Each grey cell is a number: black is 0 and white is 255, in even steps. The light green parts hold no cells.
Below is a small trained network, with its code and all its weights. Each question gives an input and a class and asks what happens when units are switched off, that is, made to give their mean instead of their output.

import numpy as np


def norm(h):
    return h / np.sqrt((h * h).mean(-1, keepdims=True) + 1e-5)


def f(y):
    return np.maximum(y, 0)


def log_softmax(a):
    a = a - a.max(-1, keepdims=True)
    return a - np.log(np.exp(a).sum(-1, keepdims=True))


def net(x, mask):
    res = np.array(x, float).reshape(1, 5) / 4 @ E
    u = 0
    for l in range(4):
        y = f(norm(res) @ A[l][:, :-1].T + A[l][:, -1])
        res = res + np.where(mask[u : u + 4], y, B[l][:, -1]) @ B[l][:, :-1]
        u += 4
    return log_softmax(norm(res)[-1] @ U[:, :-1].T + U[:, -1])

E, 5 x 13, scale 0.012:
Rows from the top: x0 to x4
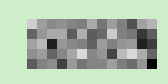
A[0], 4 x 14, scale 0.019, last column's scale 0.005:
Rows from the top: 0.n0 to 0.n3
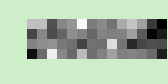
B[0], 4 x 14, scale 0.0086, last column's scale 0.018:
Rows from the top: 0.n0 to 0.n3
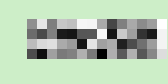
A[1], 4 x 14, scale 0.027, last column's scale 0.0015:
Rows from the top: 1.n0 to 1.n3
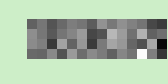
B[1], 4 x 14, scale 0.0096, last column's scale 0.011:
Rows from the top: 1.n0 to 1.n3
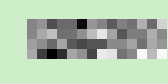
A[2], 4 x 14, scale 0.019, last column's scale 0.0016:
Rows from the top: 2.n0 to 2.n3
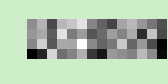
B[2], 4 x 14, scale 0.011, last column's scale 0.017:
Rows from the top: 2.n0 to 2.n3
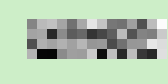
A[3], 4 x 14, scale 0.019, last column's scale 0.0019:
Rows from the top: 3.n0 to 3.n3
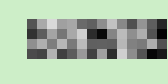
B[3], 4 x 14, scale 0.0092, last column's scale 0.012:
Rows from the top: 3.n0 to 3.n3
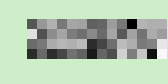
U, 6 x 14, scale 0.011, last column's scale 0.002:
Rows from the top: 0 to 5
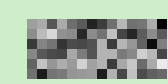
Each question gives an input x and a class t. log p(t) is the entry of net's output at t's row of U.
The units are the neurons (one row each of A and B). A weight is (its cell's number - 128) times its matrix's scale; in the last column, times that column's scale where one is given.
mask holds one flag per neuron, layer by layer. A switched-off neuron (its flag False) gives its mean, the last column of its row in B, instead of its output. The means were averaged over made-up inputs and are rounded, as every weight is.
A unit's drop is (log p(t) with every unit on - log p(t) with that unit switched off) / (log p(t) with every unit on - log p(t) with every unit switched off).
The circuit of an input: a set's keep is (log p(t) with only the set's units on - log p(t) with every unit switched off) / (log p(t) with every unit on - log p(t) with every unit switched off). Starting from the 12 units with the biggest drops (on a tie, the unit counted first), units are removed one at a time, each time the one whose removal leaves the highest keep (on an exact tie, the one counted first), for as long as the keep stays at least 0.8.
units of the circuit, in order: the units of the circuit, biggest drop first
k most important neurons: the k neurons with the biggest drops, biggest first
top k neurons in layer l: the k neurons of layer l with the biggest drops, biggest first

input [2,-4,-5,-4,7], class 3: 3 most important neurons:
1.n3, 0.n0, 2.n0
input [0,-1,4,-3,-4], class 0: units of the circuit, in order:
0.n1, 2.n1
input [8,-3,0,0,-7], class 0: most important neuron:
0.n0
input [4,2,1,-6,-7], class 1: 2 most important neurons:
0.n2, 0.n0
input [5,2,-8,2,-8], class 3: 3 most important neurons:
0.n0, 0.n3, 1.n3
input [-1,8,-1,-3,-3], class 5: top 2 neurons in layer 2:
2.n3, 2.n0
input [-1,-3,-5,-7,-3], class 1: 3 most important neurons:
0.n3, 2.n3, 3.n3
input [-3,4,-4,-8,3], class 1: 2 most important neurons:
0.n2, 3.n0
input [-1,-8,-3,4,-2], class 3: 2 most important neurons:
1.n3, 0.n0
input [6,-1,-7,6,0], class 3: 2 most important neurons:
1.n3, 0.n0
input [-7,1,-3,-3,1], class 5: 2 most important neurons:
0.n3, 2.n3
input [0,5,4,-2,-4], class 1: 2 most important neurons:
0.n2, 0.n0
